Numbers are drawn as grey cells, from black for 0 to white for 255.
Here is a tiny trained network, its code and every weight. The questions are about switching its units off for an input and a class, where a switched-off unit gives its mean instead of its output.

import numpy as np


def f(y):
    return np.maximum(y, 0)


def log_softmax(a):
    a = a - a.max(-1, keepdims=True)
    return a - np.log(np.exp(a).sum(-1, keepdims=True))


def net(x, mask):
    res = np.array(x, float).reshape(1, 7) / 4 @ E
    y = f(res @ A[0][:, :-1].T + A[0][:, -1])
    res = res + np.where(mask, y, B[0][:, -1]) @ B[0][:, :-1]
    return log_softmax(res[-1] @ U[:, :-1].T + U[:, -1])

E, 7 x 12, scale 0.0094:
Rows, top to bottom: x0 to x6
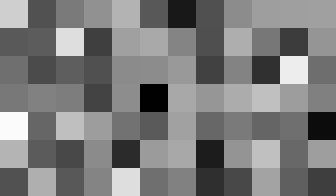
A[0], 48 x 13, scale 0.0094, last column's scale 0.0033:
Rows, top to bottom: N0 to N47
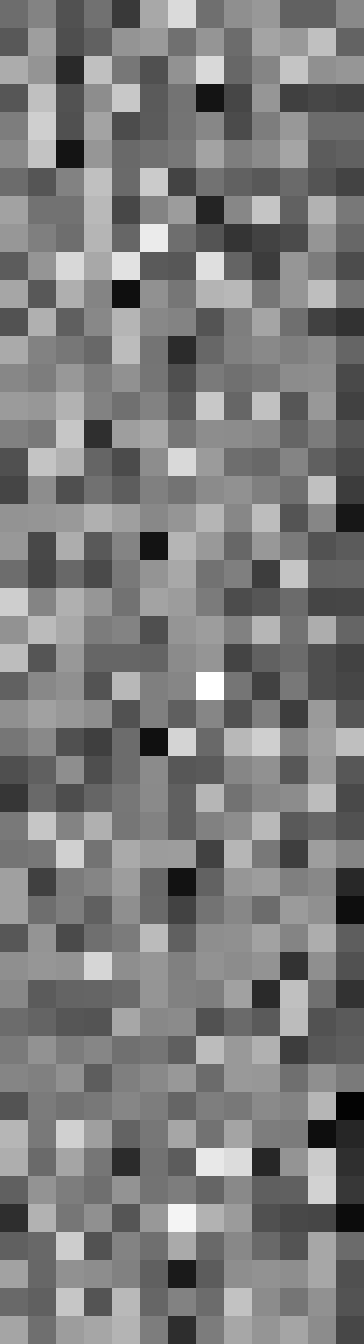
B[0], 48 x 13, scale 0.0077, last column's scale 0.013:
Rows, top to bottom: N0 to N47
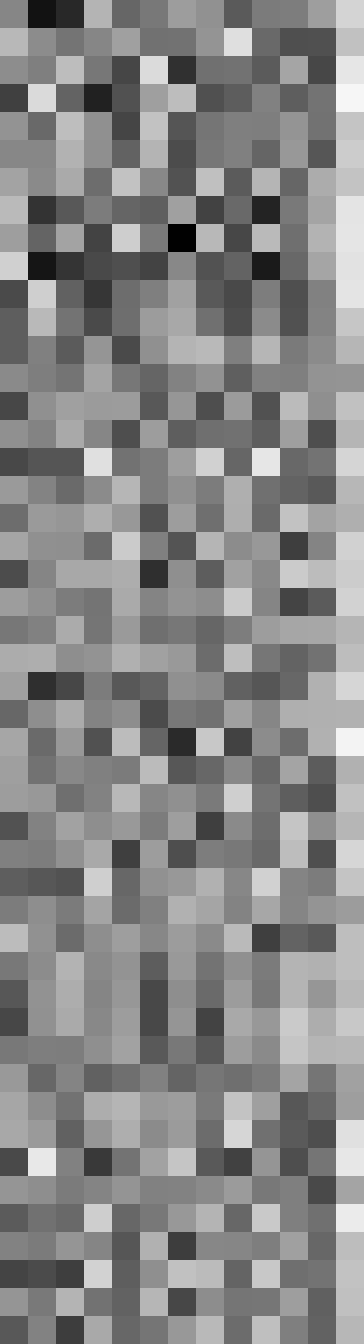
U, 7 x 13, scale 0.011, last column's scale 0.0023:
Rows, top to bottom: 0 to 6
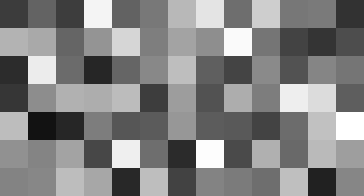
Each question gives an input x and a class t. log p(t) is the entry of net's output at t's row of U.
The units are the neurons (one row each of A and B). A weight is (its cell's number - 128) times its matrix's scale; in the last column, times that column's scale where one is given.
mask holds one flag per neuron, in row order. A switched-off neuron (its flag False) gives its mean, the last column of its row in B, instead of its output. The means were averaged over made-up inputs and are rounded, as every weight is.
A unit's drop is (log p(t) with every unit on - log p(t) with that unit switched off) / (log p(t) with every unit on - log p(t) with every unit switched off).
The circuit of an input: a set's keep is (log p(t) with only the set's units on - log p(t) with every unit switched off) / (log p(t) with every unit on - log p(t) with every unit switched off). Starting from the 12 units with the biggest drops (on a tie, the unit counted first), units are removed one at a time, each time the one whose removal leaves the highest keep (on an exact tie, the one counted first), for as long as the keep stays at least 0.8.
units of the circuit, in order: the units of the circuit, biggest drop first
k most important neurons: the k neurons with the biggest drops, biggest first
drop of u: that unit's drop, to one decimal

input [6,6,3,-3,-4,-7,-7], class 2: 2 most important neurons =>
(N41, N10)
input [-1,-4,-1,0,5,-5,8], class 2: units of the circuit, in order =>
(N3)
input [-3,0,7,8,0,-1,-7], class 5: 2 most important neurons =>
(N26, N3)
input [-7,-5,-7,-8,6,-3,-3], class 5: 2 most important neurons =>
(N8, N6)
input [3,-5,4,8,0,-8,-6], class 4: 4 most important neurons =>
(N9, N24, N8, N6)
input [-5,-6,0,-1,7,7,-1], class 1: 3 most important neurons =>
(N40, N21, N9)
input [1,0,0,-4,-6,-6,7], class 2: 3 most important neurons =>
(N3, N11, N40)
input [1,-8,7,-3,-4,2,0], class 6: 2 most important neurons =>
(N2, N5)
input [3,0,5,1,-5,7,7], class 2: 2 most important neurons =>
(N3, N9)
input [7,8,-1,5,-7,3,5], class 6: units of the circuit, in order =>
(N46, N30)
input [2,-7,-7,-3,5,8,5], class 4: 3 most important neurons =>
(N7, N20, N36)
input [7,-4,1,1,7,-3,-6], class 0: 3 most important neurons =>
(N45, N47, N31)
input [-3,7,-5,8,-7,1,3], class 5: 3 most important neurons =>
(N26, N40, N22)
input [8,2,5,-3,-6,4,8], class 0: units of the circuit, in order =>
(N31)
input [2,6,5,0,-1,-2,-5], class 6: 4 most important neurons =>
(N3, N46, N44, N15)
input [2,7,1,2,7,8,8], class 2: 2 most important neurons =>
(N3, N9)
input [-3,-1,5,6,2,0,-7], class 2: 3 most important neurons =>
(N41, N10, N8)
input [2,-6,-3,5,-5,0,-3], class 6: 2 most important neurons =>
(N2, N8)
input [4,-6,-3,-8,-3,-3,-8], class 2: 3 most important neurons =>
(N41, N10, N26)
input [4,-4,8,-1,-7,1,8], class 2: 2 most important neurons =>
(N3, N11)
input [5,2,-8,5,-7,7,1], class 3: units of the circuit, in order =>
(N14)
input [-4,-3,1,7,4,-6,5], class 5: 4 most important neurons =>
(N19, N7, N26, N0)
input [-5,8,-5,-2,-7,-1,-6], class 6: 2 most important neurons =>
(N30, N44)
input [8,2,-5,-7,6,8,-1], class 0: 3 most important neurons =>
(N45, N31, N9)
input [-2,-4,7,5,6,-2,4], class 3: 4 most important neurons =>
(N36, N20, N1, N35)
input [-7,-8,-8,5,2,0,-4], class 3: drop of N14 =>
0.4
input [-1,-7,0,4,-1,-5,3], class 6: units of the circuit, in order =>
(N2)
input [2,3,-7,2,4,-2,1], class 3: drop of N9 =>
0.0
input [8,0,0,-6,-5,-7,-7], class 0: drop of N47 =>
0.1
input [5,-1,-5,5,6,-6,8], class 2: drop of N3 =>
1.0
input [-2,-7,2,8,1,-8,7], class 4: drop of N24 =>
0.8
